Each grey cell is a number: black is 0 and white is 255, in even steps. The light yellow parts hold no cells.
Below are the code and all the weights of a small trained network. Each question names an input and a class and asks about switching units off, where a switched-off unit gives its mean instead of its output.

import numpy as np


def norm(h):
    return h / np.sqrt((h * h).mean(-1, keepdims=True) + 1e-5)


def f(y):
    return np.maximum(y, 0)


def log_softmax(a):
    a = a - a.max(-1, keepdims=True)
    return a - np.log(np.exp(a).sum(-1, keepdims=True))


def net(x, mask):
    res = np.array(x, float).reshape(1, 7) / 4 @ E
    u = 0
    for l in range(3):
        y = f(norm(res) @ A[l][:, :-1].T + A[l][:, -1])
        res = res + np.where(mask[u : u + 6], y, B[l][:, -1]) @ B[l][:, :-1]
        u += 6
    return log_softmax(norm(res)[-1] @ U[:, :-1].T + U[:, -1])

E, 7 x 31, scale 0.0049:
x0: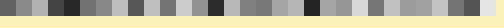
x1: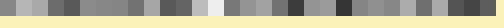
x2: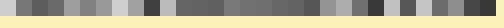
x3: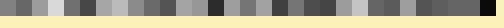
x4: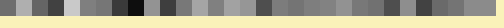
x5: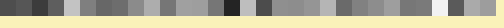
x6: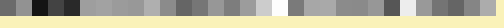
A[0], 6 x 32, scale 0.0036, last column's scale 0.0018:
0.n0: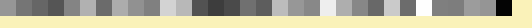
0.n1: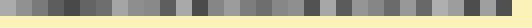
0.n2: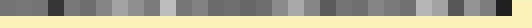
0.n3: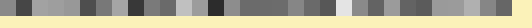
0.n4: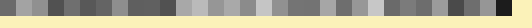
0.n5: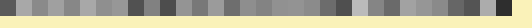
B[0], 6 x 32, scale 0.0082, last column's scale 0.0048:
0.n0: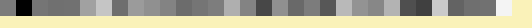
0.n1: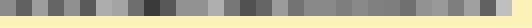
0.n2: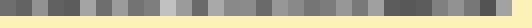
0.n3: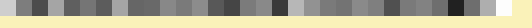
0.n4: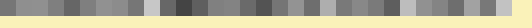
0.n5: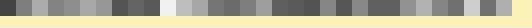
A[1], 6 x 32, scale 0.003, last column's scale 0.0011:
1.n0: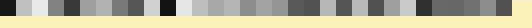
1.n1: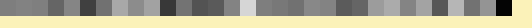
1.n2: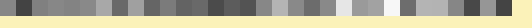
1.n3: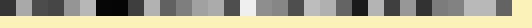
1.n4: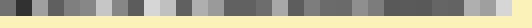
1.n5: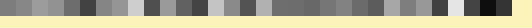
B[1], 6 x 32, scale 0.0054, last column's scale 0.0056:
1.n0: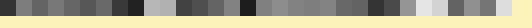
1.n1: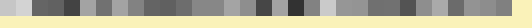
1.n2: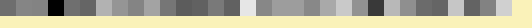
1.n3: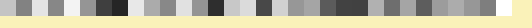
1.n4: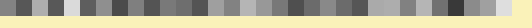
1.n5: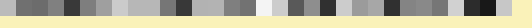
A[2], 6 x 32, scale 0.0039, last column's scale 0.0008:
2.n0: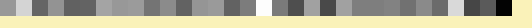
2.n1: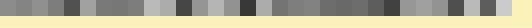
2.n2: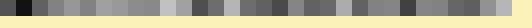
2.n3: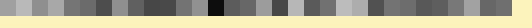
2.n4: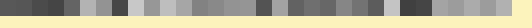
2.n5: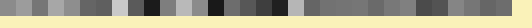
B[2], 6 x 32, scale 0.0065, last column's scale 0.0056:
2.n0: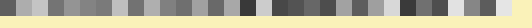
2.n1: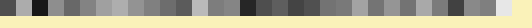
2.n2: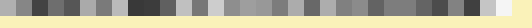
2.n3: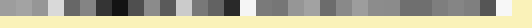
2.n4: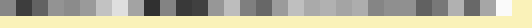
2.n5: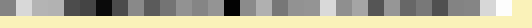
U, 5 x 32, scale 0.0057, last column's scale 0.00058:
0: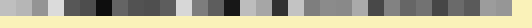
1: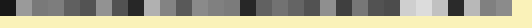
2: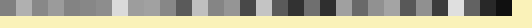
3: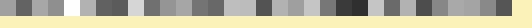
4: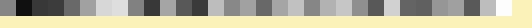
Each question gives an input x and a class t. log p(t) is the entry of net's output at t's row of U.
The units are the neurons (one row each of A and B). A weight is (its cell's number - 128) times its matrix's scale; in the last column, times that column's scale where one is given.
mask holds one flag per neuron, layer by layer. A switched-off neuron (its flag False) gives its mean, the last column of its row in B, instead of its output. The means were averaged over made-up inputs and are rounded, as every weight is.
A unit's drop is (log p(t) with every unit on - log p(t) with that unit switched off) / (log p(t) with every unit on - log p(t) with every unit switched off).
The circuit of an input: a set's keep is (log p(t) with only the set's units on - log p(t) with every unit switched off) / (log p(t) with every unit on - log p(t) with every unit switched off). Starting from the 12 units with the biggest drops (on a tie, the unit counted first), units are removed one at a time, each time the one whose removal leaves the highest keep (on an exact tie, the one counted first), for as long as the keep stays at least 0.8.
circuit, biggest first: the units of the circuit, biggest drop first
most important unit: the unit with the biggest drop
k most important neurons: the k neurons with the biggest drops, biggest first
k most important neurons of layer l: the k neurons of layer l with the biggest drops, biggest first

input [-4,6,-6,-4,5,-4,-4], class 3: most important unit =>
1.n3
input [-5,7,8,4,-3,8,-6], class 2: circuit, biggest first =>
[1.n5, 0.n3]
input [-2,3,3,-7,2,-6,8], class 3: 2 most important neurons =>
[1.n3, 2.n2]
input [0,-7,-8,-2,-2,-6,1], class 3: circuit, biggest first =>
[0.n0, 2.n5, 2.n2]
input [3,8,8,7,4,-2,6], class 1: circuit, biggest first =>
[1.n0, 0.n4]
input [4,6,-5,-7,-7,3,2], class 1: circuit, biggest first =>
[1.n0, 0.n5]
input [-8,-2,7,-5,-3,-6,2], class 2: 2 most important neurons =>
[1.n5, 2.n0]
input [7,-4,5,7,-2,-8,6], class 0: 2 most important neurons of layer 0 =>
[0.n3, 0.n2]
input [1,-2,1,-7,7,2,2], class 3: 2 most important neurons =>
[1.n3, 0.n1]
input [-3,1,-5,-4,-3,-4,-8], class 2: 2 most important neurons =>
[0.n3, 1.n5]
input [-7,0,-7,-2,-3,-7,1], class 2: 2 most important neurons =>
[1.n5, 2.n0]
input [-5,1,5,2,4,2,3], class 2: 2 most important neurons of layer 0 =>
[0.n3, 0.n0]
